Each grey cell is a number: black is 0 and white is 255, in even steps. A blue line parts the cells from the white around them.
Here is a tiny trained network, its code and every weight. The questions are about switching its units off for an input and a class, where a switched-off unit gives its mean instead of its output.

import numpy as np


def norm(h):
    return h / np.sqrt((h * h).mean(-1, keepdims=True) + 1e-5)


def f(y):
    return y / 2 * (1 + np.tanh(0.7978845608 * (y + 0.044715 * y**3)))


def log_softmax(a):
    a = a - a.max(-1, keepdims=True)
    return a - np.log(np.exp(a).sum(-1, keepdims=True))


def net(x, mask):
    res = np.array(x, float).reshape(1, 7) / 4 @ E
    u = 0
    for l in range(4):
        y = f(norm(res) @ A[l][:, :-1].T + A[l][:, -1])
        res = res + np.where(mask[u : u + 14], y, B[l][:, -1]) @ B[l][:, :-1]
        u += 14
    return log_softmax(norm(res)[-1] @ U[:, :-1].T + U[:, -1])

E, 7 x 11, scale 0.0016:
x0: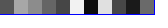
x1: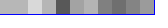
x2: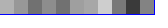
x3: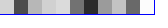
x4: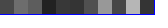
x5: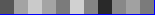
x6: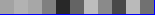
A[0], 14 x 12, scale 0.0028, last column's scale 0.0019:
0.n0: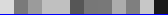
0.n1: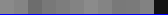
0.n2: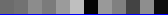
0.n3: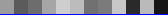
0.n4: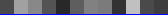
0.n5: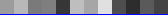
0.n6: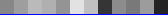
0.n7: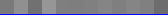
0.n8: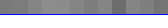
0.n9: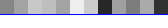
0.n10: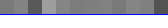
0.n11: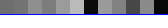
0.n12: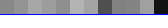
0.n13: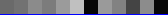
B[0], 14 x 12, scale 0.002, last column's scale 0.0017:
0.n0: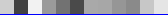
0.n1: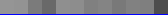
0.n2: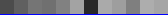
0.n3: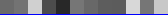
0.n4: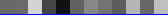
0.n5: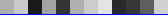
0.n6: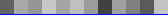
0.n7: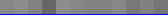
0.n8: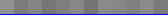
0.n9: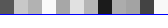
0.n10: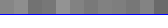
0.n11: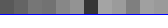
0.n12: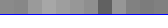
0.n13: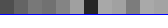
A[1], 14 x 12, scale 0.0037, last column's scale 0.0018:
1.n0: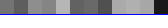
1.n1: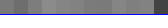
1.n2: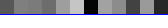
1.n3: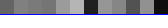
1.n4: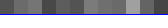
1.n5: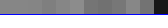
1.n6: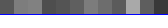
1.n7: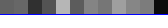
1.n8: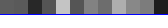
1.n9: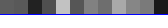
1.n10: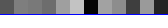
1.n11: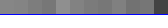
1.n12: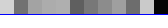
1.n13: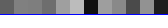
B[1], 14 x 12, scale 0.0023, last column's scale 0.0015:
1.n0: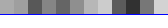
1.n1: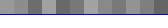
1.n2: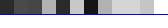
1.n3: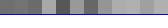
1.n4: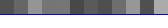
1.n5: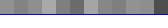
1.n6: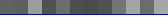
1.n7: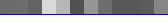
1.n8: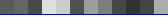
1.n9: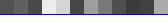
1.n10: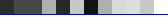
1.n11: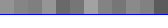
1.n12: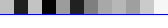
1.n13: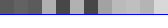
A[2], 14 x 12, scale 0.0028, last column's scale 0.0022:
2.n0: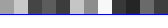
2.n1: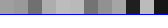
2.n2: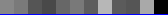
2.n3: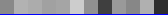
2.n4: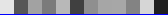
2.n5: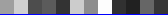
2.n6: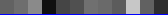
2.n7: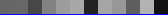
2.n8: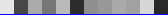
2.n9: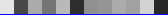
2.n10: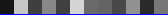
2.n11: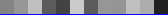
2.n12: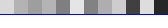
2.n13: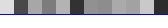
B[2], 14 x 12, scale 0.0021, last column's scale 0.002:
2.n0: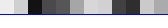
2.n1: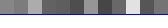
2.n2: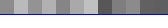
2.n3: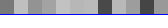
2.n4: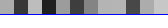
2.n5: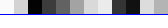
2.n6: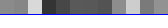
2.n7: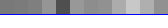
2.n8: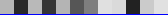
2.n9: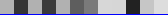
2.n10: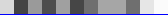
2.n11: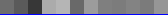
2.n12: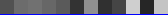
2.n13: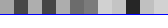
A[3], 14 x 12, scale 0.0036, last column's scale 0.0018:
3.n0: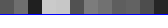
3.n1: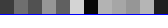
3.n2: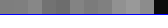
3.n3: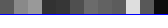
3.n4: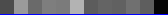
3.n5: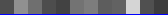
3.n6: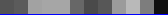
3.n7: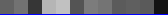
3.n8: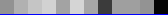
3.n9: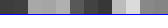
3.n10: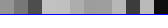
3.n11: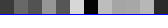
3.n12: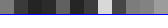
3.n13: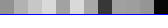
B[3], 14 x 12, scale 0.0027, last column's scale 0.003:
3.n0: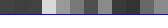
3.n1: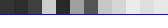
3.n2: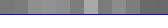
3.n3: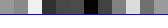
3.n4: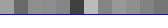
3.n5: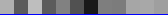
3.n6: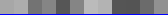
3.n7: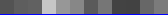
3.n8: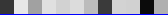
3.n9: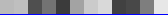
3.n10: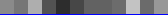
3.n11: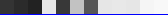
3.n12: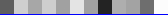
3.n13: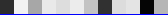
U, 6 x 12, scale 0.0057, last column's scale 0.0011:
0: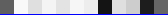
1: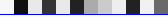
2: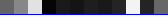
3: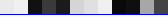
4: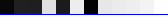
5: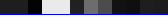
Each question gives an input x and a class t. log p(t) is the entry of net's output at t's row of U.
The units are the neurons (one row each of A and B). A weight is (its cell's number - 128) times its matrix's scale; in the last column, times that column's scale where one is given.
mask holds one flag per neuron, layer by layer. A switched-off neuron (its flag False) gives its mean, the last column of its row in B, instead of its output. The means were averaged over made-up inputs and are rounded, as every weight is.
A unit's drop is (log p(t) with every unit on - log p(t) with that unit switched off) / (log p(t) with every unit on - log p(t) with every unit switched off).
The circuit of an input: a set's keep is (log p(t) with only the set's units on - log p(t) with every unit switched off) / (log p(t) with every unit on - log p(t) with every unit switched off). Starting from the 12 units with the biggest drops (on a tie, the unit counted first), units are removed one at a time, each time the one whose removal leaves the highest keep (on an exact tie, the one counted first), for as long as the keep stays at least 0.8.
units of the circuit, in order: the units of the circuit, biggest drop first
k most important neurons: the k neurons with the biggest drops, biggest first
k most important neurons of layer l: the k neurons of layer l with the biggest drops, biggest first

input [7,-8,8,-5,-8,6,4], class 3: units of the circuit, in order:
[2.n5]
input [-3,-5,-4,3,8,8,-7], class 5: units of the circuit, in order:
[1.n9, 1.n8, 1.n7, 3.n0]
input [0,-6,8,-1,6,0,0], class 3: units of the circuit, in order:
[2.n5, 2.n0]
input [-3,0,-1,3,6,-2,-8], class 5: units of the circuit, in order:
[1.n9, 1.n8]
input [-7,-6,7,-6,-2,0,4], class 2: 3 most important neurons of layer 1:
[1.n6, 1.n0, 1.n4]
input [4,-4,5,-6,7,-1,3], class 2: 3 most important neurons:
[0.n4, 1.n6, 1.n4]
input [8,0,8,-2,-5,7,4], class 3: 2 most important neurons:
[0.n5, 2.n5]
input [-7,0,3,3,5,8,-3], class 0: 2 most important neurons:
[0.n9, 2.n10]
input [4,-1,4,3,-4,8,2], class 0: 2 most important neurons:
[0.n9, 0.n6]
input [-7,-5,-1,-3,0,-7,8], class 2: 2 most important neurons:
[0.n4, 3.n3]
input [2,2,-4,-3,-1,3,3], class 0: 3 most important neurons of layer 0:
[0.n9, 0.n6, 0.n3]
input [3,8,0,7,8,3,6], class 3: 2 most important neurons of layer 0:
[0.n3, 0.n5]
